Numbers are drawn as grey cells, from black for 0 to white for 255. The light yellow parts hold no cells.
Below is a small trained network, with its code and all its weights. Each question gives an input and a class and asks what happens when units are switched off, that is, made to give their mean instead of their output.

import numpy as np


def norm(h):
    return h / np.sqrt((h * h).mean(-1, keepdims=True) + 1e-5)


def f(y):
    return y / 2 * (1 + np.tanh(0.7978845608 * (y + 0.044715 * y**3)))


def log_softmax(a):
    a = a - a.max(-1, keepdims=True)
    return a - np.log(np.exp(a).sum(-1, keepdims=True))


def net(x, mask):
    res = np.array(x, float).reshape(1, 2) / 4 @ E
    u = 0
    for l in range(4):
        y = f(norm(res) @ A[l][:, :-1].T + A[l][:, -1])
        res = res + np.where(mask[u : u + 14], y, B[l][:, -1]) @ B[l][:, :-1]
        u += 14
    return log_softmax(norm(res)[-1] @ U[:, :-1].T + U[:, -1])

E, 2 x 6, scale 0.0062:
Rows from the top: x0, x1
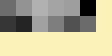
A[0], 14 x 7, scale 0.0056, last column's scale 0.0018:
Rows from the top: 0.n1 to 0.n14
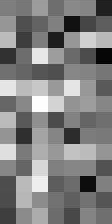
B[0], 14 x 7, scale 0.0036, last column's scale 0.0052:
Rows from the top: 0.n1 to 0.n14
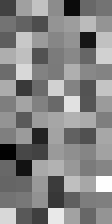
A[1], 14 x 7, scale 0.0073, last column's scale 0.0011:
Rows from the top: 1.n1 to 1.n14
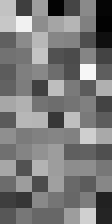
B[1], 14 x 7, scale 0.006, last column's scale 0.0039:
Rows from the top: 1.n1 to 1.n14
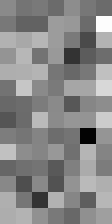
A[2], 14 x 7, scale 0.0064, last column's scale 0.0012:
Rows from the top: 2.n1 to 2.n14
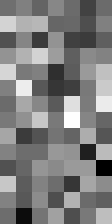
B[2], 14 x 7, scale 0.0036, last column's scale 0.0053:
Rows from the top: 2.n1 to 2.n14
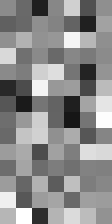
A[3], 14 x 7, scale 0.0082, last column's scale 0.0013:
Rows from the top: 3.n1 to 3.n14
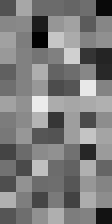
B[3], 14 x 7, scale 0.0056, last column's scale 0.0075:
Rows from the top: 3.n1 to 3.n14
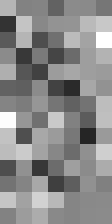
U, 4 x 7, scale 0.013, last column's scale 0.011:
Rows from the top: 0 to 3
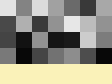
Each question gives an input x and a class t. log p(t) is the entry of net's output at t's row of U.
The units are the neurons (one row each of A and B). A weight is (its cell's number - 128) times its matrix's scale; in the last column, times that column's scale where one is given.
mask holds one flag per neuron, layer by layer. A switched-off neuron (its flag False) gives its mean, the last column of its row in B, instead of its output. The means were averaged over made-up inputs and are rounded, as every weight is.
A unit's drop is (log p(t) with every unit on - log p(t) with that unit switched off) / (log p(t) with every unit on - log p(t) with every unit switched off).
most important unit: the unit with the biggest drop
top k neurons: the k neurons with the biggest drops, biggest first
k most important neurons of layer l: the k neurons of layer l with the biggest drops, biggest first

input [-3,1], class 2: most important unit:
0.n3
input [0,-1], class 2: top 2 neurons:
[1.n6 0.n12]
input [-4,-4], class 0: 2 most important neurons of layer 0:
[0.n10 0.n14]
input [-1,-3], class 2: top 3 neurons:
[0.n10 1.n6 1.n13]
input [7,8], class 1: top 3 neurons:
[1.n13 0.n3 2.n10]
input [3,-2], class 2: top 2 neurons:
[0.n3 2.n7]
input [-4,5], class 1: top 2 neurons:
[1.n13 0.n14]
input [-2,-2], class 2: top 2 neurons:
[0.n3 0.n10]
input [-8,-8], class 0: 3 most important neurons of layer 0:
[0.n14 0.n9 0.n4]
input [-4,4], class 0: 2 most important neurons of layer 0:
[0.n6 0.n10]
